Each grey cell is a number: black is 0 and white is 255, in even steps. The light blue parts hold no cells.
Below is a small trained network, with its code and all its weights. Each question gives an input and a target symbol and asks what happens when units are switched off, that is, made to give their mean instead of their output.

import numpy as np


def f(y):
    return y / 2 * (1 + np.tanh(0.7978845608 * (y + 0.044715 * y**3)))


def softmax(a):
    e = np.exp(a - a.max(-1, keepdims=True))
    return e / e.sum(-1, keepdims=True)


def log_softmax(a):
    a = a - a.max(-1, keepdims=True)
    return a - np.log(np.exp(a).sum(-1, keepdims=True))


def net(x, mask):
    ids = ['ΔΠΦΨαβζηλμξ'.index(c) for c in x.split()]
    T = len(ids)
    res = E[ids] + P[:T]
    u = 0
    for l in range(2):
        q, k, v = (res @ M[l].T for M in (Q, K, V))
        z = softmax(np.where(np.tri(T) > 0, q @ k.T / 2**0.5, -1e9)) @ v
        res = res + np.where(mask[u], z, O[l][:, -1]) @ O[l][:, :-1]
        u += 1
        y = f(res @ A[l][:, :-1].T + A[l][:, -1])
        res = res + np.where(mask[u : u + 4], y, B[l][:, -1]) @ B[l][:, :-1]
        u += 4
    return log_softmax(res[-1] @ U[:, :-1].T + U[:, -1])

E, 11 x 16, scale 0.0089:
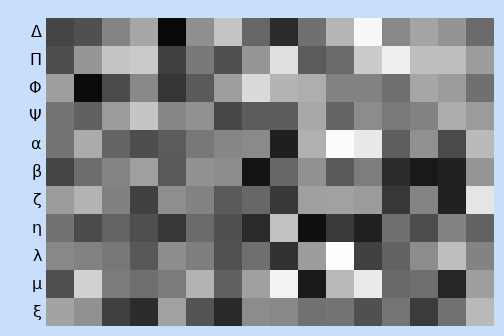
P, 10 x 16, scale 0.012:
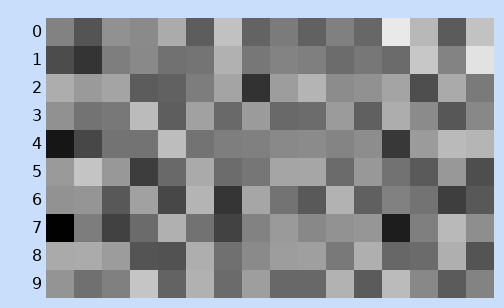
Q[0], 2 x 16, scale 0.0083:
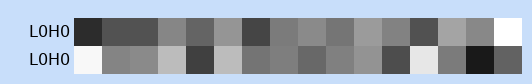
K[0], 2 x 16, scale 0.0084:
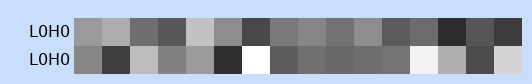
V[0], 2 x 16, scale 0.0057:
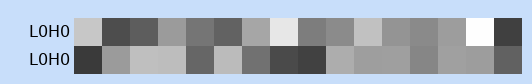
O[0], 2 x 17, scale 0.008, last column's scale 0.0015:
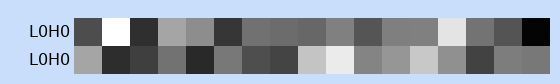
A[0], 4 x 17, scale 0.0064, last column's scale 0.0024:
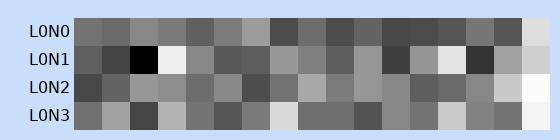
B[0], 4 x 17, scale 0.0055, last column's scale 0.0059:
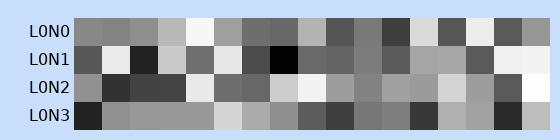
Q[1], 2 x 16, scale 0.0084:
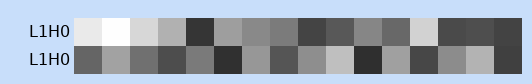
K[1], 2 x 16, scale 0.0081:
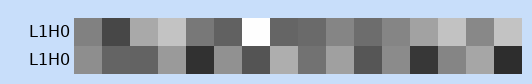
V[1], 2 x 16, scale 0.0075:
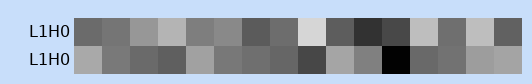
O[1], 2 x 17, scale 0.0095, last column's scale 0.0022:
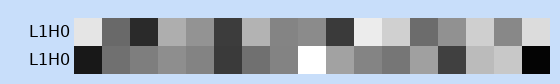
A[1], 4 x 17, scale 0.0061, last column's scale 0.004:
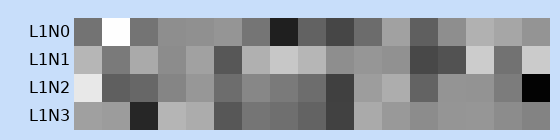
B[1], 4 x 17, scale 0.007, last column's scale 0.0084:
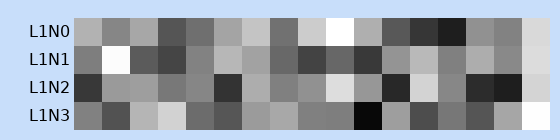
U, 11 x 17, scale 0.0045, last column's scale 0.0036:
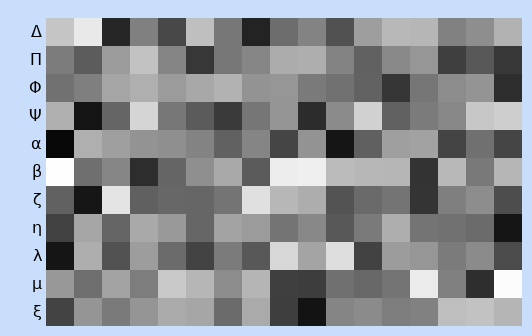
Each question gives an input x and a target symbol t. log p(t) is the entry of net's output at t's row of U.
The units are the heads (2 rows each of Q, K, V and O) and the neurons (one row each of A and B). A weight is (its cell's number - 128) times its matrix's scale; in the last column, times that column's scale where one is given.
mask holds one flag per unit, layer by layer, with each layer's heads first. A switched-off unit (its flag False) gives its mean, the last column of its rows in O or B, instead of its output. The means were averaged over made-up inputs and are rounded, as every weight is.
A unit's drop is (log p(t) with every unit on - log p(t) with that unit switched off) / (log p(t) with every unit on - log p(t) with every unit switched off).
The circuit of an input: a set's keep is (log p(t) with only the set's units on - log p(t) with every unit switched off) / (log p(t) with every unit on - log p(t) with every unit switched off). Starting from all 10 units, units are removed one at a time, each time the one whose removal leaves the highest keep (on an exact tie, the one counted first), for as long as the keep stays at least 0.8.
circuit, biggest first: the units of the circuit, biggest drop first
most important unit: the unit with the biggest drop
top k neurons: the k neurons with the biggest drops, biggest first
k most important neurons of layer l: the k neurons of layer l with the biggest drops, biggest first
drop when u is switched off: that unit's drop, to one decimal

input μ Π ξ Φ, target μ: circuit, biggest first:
L1H0; L0H0
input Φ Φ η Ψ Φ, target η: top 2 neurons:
L1N2; L1N1
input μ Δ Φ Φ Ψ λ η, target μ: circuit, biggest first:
L1H0; L0H0; L0N1
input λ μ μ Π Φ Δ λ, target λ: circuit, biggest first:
L1H0; L0N1; L0H0
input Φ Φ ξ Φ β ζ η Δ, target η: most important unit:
L1N2
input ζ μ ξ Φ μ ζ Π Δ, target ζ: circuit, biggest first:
L1H0; L0H0
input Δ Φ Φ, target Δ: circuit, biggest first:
L1N0; L0H0
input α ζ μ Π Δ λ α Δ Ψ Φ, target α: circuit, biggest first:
L1H0; L0N1
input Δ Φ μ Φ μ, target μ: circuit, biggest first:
L1H0; L0N2
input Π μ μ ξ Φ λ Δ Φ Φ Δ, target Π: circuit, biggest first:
L1N2; L1H0; L1N3
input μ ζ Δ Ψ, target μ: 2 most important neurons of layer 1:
L1N0; L1N3
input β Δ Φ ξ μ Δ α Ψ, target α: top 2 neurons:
L0N1; L1N0
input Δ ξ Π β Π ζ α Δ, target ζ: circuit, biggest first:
L1H0; L0H0; L0N1
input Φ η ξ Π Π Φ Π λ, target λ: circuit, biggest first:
L1H0; L1N3
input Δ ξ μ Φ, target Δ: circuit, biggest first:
L0N1; L0H0
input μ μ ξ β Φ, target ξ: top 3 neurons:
L1N1; L1N0; L1N2
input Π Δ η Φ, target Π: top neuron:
L1N2
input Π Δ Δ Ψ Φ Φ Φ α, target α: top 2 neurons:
L0N2; L0N0
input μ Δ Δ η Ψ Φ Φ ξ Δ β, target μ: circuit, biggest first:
L1H0; L0H0; L0N1
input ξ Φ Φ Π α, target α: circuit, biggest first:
L1H0
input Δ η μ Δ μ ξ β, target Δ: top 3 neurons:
L0N1; L1N2; L1N3
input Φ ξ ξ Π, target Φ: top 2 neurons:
L1N0; L0N3
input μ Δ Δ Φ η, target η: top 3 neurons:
L1N2; L1N1; L0N0
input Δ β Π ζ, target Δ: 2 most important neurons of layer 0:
L0N1; L0N0
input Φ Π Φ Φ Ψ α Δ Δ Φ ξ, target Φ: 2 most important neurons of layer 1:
L1N0; L1N3
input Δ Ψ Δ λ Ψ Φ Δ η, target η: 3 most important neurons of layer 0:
L0N0; L0N2; L0N1
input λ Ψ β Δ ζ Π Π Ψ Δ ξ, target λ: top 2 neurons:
L0N1; L1N3
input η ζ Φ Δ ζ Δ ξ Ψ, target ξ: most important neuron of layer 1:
L1N1
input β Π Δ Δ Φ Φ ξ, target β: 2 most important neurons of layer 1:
L1N1; L1N2
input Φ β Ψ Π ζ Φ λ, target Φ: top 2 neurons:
L1N0; L1N3
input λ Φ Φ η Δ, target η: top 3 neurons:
L1N2; L1N1; L1N3
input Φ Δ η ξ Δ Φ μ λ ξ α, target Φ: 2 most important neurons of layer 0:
L0N1; L0N3
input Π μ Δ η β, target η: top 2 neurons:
L1N1; L1N2
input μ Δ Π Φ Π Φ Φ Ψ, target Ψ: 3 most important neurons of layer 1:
L1N2; L1N1; L1N3
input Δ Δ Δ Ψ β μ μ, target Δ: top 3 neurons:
L0N1; L1N2; L0N0
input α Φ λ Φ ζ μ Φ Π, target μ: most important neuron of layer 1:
L1N0
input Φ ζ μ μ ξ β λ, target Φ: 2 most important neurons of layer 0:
L0N1; L0N3
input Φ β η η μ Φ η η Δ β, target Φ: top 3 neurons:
L1N0; L1N3; L0N3
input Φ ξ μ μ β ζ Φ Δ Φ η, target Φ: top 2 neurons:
L1N0; L1N3
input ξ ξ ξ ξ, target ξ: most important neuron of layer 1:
L1N1
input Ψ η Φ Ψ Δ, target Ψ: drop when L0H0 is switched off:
0.5
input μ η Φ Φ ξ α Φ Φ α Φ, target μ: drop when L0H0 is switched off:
0.5
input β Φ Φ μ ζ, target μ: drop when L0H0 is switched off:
0.1
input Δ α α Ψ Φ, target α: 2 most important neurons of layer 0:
L0N1; L0N0
